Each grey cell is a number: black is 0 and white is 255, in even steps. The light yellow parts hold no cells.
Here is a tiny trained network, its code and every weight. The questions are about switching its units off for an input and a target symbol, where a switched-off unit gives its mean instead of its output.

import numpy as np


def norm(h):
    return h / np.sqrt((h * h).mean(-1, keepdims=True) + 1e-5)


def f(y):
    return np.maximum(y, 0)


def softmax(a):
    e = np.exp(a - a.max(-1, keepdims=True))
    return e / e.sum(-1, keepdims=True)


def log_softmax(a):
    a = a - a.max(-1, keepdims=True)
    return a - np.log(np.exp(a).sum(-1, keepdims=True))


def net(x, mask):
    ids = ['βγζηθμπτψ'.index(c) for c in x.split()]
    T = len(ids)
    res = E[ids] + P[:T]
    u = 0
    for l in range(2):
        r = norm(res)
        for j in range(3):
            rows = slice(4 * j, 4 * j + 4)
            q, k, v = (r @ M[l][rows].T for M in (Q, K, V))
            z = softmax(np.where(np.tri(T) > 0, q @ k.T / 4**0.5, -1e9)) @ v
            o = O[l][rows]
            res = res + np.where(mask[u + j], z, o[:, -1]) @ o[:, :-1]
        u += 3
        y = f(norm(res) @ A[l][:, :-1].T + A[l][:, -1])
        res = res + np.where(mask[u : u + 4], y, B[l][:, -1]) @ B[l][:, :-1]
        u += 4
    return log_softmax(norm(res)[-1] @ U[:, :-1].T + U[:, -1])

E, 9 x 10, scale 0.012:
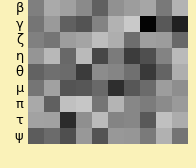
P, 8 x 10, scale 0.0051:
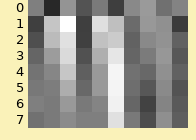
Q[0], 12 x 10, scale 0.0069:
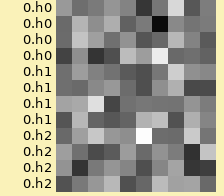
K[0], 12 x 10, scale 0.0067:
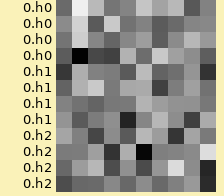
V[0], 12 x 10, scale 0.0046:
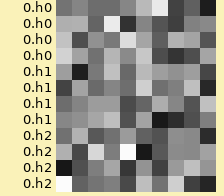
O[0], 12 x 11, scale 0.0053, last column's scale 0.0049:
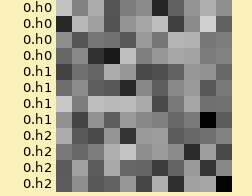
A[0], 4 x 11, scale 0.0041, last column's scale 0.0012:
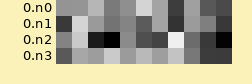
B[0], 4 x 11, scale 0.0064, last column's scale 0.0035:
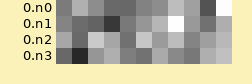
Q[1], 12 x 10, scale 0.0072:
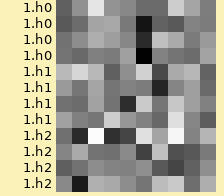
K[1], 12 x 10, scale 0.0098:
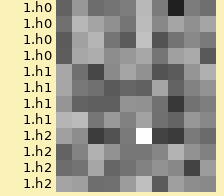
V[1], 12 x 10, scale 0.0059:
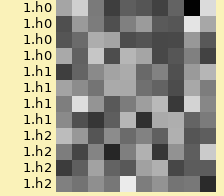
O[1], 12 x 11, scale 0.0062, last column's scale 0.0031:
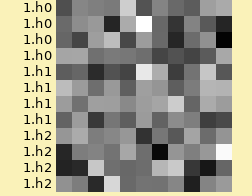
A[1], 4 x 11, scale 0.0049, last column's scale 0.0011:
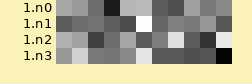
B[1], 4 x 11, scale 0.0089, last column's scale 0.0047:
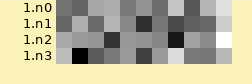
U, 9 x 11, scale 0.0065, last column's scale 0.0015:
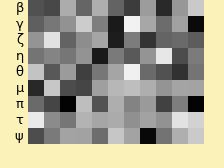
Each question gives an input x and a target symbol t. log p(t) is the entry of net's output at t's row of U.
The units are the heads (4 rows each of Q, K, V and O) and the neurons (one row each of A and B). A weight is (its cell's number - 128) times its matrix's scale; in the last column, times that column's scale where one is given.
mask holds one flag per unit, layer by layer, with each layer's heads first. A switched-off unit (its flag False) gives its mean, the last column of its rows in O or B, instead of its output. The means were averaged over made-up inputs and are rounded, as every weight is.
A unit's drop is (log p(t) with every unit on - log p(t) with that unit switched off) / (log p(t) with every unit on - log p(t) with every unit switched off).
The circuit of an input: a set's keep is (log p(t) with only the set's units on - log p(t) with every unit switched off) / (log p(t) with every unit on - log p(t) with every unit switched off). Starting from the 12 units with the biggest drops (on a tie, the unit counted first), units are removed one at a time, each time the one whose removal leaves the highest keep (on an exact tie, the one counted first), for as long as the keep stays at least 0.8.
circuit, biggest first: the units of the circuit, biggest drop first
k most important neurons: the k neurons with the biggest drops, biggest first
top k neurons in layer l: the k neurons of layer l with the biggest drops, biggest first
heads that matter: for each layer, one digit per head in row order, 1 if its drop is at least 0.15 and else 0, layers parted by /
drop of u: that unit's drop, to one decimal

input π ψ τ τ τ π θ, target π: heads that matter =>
010 / 110
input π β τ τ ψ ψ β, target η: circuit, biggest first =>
0.h2
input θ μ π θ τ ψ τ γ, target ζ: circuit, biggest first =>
1.h0, 0.h0
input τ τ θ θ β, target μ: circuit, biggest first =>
0.h1, 1.h0
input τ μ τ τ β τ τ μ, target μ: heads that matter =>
110 / 100
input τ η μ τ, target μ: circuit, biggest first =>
1.h0, 0.h1
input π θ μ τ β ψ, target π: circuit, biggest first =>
0.h1, 1.h2
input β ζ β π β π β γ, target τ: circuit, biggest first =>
0.h1, 0.h0, 1.n0
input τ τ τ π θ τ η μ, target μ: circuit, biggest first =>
0.h0, 1.h0
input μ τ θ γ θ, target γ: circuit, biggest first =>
1.h0, 0.h0, 0.h1
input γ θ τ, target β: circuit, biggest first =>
0.h0, 1.h0, 1.h2
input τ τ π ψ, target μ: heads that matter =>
010 / 100
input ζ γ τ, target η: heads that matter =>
110 / 100
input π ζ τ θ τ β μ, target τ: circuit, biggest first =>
0.n2
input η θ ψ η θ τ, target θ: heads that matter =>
110 / 001
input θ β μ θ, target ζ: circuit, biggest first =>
0.h0, 1.h0, 1.h1
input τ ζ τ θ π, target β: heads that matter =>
001 / 001
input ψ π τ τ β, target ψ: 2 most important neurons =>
1.n1, 0.n0
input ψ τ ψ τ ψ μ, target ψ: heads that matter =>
110 / 110
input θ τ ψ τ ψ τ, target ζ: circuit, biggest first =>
1.h0, 0.h0
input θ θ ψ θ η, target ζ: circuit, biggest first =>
1.h0, 0.h1
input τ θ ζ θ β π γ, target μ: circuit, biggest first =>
1.h0, 0.h1, 0.h2
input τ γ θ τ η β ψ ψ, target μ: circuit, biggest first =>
1.h0
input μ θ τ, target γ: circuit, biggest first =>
1.h0, 0.h0
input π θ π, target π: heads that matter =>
010 / 011
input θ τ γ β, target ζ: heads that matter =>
100 / 110
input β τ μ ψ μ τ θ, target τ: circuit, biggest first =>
0.h1
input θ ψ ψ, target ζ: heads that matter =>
100 / 100
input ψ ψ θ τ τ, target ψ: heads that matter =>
110 / 100
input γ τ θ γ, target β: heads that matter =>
100 / 100
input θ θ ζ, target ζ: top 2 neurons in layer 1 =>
1.n2, 1.n0
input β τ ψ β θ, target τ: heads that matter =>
110 / 010
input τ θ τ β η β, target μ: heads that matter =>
100 / 000
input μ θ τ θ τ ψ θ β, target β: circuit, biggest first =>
1.h2
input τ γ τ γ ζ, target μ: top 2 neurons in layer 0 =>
0.n0, 0.n1
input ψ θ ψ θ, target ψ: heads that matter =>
110 / 110
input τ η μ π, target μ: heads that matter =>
100 / 000
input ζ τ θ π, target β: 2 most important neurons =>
0.n3, 0.n1
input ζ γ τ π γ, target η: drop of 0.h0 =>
0.4
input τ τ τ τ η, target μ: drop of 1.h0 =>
0.0
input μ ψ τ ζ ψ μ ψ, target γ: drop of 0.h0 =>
0.6
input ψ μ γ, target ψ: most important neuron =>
1.n1
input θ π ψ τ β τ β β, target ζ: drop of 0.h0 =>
0.3
